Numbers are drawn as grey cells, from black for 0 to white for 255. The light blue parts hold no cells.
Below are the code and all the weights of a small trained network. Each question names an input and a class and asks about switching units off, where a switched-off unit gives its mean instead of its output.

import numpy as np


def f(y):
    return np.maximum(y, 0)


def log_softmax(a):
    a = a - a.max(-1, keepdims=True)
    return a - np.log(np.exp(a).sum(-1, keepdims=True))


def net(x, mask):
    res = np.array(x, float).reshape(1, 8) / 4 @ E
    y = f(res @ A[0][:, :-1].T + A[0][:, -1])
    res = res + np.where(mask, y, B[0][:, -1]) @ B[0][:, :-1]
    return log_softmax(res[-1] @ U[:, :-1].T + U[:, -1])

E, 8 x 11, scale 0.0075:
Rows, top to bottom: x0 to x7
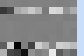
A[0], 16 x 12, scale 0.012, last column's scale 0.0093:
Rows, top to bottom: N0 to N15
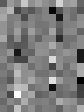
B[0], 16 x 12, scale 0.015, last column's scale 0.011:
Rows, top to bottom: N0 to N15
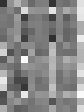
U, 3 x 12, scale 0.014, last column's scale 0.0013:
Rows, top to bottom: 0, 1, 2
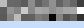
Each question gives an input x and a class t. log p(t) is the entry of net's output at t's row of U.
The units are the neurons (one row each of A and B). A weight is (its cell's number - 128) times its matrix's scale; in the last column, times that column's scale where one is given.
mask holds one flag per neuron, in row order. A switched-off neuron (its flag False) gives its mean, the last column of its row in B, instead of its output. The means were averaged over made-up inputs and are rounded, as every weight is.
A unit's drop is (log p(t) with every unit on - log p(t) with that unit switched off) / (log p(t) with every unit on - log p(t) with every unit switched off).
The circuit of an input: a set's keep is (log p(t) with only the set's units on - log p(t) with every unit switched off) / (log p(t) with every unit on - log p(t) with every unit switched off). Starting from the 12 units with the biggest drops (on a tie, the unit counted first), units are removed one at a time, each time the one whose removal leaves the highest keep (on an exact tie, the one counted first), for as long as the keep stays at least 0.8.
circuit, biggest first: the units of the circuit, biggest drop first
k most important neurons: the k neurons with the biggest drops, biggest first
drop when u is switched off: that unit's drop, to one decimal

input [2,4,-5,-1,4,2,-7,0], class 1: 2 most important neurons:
[N13 N12]
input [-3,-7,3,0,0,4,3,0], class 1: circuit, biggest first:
[N1]
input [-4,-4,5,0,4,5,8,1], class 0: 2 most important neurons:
[N7 N13]
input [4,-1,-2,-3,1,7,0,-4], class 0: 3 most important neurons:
[N13 N12 N8]
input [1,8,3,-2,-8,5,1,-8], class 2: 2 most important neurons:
[N0 N1]
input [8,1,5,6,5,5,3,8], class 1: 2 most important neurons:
[N8 N12]
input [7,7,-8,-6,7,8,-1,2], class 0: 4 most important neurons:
[N11 N1 N13 N9]
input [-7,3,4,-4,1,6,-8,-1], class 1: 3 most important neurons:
[N13 N7 N12]
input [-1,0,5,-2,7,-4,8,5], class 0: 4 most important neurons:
[N7 N13 N1 N6]
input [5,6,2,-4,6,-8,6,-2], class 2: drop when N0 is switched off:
0.2
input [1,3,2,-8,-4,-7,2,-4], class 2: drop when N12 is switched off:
0.0
